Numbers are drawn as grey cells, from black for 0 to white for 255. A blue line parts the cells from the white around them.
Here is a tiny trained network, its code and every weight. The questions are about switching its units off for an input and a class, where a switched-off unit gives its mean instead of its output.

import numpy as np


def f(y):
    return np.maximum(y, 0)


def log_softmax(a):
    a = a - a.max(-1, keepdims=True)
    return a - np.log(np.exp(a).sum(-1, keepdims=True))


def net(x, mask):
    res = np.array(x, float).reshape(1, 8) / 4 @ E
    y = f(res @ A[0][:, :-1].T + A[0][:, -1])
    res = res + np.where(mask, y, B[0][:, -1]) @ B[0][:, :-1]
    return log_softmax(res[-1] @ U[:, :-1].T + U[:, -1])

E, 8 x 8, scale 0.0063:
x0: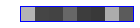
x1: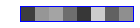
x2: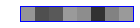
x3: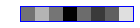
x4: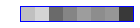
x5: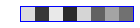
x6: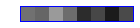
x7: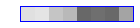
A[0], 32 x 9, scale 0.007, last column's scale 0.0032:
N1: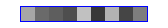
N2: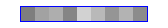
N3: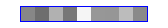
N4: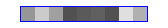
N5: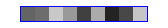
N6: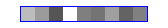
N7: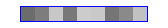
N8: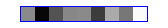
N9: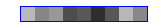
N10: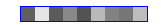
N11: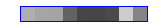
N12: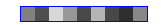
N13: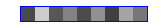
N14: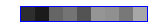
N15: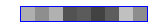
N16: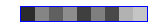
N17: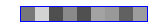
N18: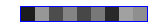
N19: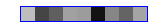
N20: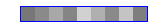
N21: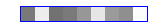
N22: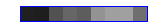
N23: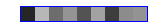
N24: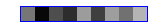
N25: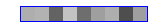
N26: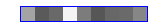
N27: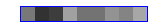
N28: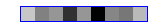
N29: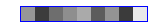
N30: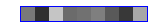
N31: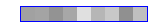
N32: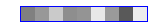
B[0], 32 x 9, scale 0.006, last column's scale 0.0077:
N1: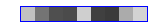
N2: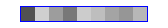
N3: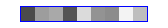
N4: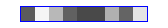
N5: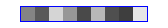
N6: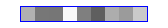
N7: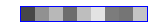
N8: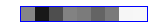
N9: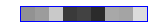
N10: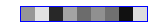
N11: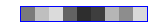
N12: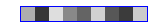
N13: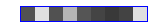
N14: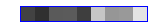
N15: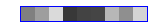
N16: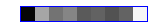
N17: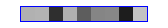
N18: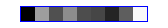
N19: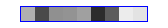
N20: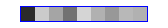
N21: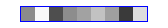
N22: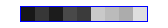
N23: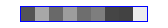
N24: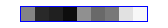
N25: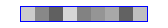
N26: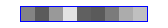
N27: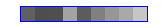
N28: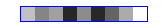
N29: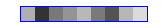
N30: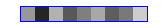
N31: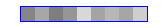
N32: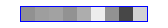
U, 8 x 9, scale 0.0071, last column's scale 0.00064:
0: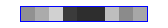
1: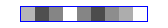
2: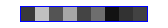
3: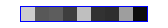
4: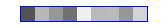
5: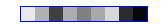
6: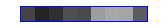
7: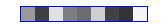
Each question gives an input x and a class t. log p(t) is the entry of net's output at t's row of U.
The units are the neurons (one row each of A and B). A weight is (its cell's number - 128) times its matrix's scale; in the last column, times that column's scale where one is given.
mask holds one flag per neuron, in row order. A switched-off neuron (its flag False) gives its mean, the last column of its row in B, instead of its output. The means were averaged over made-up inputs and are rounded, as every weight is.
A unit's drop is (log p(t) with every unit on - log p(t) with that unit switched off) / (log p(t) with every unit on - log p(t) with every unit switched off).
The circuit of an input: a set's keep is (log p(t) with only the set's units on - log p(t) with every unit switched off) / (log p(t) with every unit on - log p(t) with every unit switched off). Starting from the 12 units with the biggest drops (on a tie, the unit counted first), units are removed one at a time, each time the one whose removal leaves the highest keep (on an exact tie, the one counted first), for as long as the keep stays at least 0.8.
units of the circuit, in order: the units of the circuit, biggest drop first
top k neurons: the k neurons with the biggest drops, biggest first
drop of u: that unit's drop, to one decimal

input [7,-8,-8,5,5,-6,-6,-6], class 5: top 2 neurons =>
N17, N21
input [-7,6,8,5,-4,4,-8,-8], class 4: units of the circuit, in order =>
N20
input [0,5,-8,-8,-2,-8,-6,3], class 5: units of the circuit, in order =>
N25, N21
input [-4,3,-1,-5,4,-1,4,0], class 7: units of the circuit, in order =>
N12, N5
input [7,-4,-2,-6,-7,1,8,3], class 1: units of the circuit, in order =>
N26, N19
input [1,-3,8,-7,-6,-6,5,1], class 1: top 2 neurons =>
N26, N6
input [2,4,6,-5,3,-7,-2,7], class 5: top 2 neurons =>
N25, N6
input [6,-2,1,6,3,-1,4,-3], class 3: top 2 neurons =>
N24, N1
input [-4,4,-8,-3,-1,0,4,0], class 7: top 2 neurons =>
N12, N5
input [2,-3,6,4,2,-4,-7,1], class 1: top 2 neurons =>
N6, N24
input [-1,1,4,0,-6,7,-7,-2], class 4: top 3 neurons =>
N3, N20, N2
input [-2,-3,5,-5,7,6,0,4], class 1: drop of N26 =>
0.2
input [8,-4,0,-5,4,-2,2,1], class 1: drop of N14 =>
0.0
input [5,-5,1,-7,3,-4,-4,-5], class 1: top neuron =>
N6
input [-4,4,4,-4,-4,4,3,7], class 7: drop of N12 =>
0.1
